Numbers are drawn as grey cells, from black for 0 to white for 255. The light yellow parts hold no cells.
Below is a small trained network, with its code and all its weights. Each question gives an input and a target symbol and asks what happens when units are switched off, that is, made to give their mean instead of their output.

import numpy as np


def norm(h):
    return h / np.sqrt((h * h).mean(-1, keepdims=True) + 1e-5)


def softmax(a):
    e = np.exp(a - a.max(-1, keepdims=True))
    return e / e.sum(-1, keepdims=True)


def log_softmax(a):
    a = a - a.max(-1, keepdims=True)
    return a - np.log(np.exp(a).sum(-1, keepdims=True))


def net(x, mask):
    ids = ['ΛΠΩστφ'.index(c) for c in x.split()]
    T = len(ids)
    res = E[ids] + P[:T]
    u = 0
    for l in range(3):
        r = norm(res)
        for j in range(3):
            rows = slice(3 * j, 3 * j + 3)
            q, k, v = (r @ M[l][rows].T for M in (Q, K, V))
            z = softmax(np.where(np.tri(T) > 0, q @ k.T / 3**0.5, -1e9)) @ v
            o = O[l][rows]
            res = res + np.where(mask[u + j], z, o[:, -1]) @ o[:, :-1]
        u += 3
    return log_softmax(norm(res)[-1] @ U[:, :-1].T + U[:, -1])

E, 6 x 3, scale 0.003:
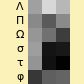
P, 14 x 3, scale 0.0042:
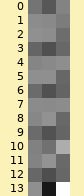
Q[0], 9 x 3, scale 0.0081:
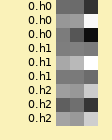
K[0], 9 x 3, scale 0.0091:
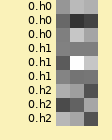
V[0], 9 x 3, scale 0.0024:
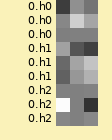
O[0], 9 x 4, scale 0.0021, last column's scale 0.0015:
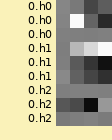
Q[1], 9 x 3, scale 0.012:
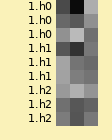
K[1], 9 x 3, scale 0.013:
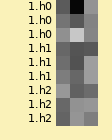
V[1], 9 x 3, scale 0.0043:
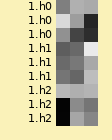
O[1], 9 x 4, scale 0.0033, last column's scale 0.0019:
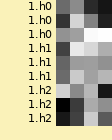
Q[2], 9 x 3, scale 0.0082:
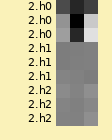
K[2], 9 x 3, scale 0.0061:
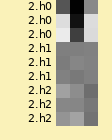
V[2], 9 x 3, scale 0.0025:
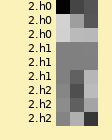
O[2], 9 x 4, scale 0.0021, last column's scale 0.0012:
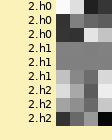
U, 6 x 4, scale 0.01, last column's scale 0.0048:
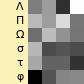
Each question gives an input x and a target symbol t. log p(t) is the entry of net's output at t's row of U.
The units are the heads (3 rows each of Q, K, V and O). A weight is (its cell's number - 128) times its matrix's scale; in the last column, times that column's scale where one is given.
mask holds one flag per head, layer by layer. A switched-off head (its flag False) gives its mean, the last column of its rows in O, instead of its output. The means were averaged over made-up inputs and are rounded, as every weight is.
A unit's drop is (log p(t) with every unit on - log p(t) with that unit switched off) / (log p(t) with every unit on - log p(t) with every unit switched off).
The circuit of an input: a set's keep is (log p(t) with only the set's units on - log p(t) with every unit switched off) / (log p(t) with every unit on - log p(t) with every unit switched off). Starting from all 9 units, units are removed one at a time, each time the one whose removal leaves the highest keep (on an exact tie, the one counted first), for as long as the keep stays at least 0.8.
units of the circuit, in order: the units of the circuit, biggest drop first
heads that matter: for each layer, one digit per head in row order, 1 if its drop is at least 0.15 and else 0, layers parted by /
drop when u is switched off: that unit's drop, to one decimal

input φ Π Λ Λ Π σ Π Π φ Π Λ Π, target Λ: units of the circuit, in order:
[0.h0, 1.h0]
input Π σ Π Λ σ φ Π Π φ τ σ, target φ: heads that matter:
000 / 001 / 000
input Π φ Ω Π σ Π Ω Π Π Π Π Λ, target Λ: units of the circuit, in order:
[1.h0]
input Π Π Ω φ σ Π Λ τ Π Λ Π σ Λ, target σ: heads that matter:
001 / 010 / 000
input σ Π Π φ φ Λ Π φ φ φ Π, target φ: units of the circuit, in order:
[1.h2, 0.h1]
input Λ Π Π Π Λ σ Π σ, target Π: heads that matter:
010 / 101 / 100
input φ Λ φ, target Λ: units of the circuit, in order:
[1.h0, 0.h0]
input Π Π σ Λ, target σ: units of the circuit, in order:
[0.h1, 1.h1]
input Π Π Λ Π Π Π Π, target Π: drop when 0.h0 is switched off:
0.1
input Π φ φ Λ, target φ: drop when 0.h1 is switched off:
0.5
